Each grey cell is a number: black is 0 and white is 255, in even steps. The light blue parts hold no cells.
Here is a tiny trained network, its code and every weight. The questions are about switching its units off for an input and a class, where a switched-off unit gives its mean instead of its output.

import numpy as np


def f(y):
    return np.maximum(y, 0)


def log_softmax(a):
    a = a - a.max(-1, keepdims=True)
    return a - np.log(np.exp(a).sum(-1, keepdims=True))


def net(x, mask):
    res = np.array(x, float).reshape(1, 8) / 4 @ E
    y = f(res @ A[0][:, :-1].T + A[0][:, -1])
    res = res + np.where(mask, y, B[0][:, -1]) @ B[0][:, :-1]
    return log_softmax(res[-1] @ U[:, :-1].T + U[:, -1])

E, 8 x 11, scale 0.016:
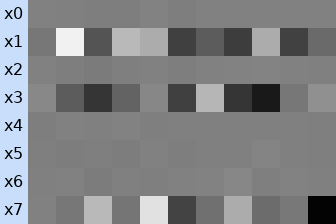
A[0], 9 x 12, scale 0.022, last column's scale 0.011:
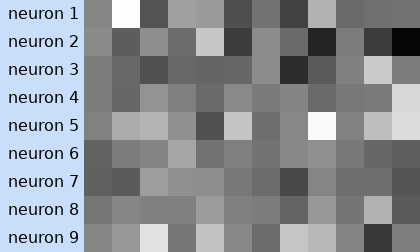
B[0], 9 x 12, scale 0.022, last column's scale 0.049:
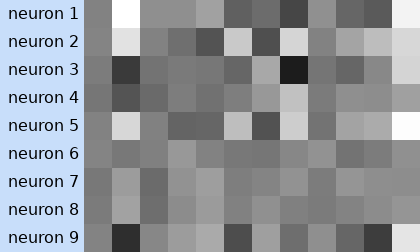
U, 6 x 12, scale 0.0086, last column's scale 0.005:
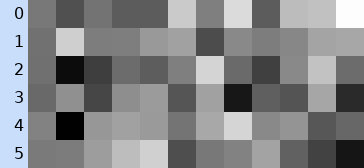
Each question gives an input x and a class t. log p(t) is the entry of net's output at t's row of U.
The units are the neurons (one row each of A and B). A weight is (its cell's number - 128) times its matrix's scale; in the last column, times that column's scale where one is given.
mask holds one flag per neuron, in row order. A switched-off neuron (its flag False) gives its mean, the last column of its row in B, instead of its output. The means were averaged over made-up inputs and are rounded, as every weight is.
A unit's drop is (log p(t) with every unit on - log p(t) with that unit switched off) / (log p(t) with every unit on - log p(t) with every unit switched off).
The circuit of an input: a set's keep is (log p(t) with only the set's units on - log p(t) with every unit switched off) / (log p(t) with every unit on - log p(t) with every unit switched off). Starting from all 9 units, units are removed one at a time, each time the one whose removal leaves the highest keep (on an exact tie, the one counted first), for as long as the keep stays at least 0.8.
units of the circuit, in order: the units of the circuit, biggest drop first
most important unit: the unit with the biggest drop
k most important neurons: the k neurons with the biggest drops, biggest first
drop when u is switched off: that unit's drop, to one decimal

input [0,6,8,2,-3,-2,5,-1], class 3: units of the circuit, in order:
(neuron 5)
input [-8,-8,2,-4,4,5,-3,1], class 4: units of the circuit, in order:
(neuron 2; neuron 1)
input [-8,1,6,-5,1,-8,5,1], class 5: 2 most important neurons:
(neuron 9; neuron 2)
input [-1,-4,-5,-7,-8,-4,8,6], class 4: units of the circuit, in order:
(neuron 1; neuron 9)
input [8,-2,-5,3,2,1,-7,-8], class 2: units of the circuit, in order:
(neuron 1; neuron 3)
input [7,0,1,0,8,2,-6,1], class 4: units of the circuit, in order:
(neuron 1; neuron 5)
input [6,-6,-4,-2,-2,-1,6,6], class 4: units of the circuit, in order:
(neuron 9; neuron 1)
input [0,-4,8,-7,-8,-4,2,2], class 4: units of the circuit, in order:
(neuron 9; neuron 1)
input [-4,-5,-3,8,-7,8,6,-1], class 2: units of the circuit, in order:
(neuron 3; neuron 1)
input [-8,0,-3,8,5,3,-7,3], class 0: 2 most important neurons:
(neuron 2; neuron 1)
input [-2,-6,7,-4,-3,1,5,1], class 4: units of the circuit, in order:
(neuron 2; neuron 1)
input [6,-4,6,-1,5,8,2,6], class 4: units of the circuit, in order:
(neuron 9; neuron 1)
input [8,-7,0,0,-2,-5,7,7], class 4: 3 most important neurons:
(neuron 9; neuron 5; neuron 1)
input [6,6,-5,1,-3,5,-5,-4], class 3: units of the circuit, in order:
(neuron 2)
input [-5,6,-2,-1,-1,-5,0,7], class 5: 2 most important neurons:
(neuron 9; neuron 5)
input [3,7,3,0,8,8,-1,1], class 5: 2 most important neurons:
(neuron 5; neuron 2)
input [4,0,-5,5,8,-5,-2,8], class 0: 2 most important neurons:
(neuron 1; neuron 2)
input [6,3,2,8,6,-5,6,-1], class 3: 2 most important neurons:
(neuron 3; neuron 5)
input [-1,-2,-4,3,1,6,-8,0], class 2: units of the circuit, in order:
(neuron 5; neuron 1)
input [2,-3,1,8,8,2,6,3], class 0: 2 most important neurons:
(neuron 2; neuron 1)
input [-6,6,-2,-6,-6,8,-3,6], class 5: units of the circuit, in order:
(neuron 9)
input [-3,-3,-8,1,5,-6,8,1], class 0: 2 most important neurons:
(neuron 1; neuron 9)
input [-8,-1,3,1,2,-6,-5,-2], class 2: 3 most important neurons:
(neuron 1; neuron 2; neuron 5)
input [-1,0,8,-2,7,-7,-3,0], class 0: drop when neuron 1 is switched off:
1.2
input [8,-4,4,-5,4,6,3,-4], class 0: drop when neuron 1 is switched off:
0.8
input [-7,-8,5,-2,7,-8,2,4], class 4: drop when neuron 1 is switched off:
0.1
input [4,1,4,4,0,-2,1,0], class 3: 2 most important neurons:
(neuron 5; neuron 3)
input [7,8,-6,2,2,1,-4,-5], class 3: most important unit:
neuron 3
